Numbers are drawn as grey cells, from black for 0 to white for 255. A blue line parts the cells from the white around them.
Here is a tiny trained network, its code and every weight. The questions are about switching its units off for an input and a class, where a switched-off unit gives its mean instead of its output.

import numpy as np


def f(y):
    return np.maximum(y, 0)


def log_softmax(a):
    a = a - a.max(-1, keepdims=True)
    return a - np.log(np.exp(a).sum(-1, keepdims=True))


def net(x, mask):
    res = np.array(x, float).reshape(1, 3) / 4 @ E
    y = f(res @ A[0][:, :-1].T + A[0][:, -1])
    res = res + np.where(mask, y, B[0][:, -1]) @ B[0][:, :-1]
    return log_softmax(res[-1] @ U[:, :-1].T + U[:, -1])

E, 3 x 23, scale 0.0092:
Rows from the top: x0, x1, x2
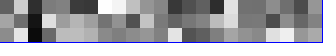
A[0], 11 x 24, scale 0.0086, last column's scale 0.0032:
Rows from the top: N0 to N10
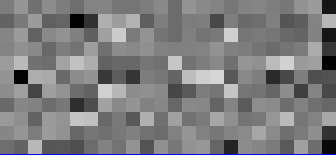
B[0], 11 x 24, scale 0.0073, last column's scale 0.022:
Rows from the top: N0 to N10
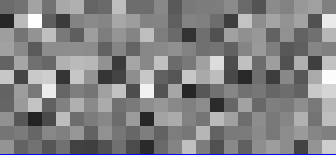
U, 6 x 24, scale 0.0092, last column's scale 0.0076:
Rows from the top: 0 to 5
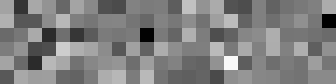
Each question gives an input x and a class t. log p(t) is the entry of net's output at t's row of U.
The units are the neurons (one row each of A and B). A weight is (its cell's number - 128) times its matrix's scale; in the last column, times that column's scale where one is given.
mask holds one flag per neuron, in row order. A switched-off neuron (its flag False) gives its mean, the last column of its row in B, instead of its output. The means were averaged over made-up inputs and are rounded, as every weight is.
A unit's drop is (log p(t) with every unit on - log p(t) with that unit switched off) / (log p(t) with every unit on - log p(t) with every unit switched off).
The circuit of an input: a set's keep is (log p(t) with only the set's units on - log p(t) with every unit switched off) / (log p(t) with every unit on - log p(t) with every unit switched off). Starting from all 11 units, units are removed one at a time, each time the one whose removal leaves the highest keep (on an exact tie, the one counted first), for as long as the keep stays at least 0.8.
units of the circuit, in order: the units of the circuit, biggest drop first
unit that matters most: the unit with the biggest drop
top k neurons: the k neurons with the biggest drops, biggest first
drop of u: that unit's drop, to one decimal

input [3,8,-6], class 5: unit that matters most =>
N6
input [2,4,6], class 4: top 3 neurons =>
(N6, N1, N2)
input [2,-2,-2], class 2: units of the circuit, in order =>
(N6, N5)
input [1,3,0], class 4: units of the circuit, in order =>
(N1, N5)
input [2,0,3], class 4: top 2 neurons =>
(N1, N7)
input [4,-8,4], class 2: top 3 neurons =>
(N6, N2, N5)
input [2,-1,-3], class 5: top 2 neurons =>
(N8, N5)
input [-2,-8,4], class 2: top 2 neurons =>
(N5, N10)
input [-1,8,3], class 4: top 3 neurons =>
(N1, N7, N6)
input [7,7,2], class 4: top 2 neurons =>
(N1, N8)
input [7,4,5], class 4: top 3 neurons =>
(N1, N8, N7)
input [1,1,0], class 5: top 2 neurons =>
(N5, N8)
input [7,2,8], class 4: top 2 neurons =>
(N1, N8)
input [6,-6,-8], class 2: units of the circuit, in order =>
(N10)
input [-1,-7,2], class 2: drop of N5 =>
0.2
